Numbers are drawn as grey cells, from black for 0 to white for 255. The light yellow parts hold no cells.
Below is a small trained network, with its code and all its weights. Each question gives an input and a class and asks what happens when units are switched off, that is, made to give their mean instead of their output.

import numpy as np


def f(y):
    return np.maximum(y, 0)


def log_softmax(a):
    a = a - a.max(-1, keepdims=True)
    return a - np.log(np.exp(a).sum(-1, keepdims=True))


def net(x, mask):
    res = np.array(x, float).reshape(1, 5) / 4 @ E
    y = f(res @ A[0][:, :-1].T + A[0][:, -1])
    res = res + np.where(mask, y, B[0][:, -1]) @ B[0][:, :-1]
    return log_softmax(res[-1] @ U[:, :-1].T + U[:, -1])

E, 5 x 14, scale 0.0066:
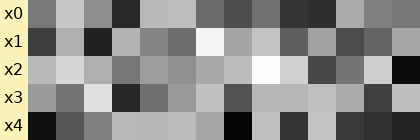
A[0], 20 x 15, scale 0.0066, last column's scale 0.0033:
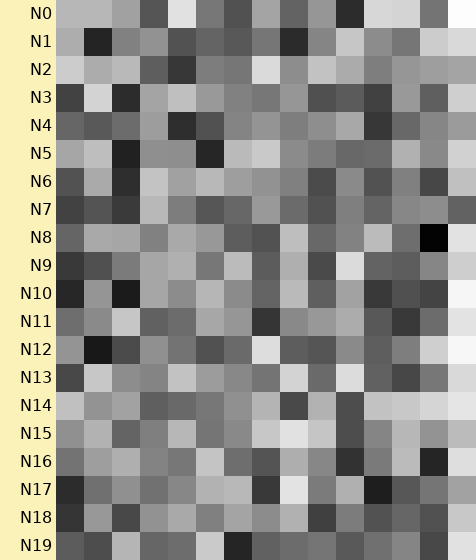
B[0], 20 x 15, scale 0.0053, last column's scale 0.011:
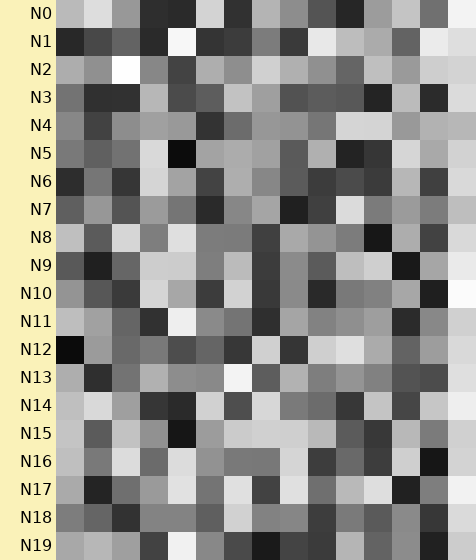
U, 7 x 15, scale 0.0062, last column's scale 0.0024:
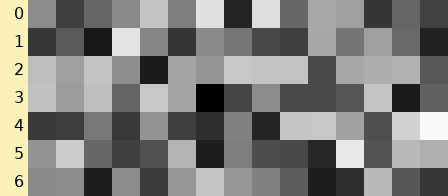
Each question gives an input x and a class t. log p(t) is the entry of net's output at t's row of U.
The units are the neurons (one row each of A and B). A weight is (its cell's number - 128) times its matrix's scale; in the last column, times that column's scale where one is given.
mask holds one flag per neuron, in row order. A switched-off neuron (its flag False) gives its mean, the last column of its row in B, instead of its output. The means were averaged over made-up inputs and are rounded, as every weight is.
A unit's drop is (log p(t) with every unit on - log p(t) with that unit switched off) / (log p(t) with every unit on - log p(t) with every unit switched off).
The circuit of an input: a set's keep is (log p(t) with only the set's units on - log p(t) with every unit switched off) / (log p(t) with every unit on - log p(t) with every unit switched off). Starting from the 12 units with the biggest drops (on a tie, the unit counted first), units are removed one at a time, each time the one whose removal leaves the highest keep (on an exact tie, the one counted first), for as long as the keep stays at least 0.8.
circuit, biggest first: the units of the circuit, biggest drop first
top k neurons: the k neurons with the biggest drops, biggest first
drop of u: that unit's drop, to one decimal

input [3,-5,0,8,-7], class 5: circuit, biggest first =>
N14
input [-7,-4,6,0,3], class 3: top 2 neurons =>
N9; N16
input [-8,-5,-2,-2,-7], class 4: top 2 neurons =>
N1; N12
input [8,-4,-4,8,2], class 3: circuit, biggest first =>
N19; N9
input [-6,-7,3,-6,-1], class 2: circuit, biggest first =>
N10; N2; N6
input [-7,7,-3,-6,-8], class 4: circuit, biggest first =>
N12; N1
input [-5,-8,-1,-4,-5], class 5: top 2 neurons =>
N14; N0
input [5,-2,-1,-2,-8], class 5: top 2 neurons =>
N14; N0
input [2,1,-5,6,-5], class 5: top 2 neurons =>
N14; N9
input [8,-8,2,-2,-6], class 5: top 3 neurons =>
N14; N0; N10
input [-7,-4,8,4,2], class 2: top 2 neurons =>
N2; N15
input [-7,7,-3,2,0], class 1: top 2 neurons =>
N12; N7
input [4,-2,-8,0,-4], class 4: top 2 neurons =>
N1; N12
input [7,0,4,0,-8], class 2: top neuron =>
N15
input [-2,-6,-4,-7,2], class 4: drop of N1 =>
0.2
